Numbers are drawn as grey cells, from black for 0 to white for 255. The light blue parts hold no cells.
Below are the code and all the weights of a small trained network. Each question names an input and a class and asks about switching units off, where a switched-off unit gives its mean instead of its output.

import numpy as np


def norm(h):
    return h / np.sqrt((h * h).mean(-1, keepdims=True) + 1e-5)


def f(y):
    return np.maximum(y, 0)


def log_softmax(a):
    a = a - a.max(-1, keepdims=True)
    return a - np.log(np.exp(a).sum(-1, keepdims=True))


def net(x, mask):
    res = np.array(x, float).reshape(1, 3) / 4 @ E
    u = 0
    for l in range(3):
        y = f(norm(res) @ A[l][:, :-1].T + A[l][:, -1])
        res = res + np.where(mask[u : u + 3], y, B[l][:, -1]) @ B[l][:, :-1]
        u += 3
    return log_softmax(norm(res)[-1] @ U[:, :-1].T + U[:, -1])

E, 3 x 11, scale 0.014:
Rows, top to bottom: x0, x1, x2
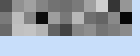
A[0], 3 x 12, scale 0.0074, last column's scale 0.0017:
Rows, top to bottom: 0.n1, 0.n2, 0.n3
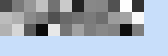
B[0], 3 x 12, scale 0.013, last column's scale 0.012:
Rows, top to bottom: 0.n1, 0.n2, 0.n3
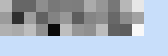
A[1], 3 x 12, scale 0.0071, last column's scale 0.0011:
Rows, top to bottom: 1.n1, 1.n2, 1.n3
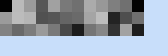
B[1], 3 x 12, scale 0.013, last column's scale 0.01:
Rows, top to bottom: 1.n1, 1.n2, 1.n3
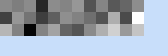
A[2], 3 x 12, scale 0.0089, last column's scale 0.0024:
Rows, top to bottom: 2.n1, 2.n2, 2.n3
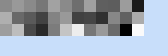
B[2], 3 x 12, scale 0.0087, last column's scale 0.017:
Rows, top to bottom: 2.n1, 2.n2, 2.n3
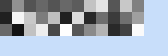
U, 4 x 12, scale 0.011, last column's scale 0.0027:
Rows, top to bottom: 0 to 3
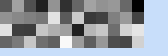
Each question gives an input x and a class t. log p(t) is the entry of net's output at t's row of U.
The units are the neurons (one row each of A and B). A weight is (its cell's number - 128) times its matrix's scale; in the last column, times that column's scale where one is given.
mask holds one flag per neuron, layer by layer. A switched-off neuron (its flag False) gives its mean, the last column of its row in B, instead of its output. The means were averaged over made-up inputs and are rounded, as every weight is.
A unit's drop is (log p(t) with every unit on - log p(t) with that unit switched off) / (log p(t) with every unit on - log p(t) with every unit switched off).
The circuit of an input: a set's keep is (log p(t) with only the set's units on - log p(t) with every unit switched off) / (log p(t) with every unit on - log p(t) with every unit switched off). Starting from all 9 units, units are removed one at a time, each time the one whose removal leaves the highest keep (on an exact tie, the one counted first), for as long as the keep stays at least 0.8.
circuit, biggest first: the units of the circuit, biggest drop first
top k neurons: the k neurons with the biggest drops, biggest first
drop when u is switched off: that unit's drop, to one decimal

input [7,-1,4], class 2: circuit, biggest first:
[0.n3, 1.n3]
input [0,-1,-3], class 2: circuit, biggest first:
[0.n3]
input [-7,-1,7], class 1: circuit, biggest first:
[0.n3, 2.n3]
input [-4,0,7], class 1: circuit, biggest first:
[0.n3, 2.n3]
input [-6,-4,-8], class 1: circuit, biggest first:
[0.n3, 2.n2, 2.n3]
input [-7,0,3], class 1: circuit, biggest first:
[0.n3, 2.n3, 2.n2]
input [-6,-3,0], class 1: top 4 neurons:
[0.n3, 2.n2, 2.n3, 0.n1]
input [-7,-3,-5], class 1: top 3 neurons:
[0.n3, 2.n3, 2.n2]
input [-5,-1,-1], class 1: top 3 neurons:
[0.n3, 2.n3, 1.n2]
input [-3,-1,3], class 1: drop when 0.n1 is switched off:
0.6
